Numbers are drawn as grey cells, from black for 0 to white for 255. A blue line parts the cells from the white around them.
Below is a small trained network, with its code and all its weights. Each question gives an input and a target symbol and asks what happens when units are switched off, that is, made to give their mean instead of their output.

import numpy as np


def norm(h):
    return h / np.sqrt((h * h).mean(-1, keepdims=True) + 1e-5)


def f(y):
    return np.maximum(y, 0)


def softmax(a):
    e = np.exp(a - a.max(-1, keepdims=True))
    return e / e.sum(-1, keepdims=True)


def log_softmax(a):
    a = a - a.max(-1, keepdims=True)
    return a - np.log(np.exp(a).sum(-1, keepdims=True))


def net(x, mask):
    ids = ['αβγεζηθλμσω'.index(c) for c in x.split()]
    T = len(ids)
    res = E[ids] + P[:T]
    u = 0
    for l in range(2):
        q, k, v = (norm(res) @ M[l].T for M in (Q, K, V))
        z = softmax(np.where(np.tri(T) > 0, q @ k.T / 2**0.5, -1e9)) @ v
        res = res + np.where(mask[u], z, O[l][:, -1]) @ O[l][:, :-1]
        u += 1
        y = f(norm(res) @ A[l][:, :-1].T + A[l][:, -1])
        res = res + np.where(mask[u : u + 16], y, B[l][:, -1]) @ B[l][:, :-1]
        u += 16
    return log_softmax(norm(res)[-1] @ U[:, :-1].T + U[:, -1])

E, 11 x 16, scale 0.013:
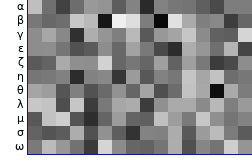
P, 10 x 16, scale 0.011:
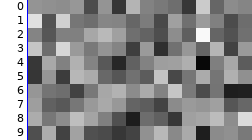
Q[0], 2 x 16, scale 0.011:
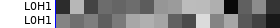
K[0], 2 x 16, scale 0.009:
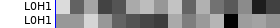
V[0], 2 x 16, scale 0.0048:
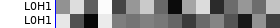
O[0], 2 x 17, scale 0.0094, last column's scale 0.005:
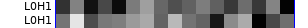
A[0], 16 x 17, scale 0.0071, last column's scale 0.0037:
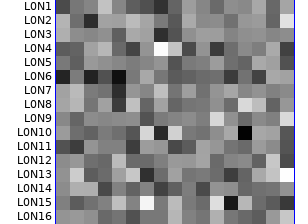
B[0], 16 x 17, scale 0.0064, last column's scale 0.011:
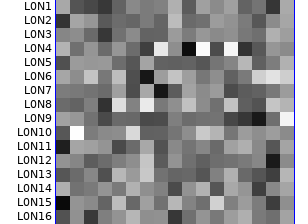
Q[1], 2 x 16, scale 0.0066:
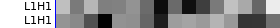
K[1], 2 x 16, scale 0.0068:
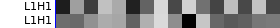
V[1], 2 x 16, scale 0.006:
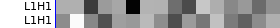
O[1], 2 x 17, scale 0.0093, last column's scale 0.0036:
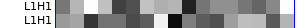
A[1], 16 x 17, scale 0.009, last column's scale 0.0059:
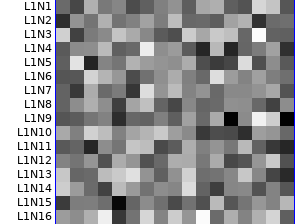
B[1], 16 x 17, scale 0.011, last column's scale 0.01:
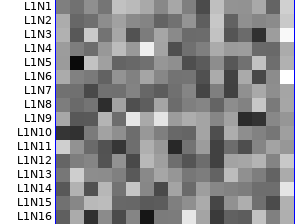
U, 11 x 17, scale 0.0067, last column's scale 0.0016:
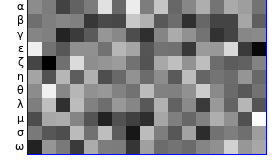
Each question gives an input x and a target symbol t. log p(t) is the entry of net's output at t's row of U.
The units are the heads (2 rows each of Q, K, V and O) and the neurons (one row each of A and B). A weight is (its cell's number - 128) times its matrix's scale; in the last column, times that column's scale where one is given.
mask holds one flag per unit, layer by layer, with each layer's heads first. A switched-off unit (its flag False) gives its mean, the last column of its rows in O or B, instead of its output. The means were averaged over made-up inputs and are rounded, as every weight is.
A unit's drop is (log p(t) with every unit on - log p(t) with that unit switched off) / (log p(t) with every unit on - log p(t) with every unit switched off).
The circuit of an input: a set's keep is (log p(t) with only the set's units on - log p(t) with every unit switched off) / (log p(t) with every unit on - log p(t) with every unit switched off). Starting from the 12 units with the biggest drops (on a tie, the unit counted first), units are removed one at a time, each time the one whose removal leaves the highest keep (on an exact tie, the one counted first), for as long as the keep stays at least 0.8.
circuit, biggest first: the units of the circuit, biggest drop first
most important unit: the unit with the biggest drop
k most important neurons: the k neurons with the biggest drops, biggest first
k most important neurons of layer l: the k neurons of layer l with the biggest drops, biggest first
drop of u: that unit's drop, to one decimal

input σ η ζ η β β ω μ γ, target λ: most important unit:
L1H1
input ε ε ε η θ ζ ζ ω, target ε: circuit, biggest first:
[L0H1 L1N5 L1N11 L1H1]
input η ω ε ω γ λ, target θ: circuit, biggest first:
[L0H1 L1N14]
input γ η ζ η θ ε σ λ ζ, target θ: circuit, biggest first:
[L0H1 L1N13 L1N14]
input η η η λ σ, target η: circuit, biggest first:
[L0H1 L1N3]
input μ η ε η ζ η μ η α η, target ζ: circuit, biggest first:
[L0H1 L1N9 L1N15]
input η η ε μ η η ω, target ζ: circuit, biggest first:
[L0H1 L1N9 L1N15]
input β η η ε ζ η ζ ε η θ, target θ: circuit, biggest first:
[L1H1 L0N10]
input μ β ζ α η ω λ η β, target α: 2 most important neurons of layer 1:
[L1N9 L1N1]
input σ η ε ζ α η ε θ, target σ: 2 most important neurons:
[L0N6 L1N5]
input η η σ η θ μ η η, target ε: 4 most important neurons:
[L1N5 L1N11 L0N6 L0N9]
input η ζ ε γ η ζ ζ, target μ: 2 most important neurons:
[L1N15 L0N6]
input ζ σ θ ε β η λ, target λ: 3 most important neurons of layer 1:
[L1N16 L1N7 L1N1]
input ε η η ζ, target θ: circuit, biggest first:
[L0H1 L1N13 L1H1 L1N14]
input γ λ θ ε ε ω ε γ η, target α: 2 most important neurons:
[L0N6 L1N9]
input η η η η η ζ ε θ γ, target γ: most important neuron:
[L1N11]
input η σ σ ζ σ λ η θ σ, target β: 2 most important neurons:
[L0N6 L1N9]
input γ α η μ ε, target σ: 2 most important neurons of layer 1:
[L1N5 L1N14]
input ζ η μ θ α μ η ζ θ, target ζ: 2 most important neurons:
[L1N9 L1N15]
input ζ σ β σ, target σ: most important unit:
L1N16
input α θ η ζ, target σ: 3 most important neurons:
[L0N6 L1N5 L1N14]
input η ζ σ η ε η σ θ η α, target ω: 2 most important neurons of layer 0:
[L0N6 L0N13]
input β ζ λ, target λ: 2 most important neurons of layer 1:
[L1N16 L1N4]
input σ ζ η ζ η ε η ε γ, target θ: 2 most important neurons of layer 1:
[L1N13 L1N14]
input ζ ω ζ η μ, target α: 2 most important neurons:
[L1N9 L0N6]
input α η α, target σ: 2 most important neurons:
[L0N6 L1N5]
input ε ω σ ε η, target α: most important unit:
L0H1
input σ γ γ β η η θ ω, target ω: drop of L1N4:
-0.1
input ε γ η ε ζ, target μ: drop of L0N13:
0.1
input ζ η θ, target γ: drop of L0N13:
0.0
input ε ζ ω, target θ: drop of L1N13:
0.2
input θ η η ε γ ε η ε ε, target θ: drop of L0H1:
0.6
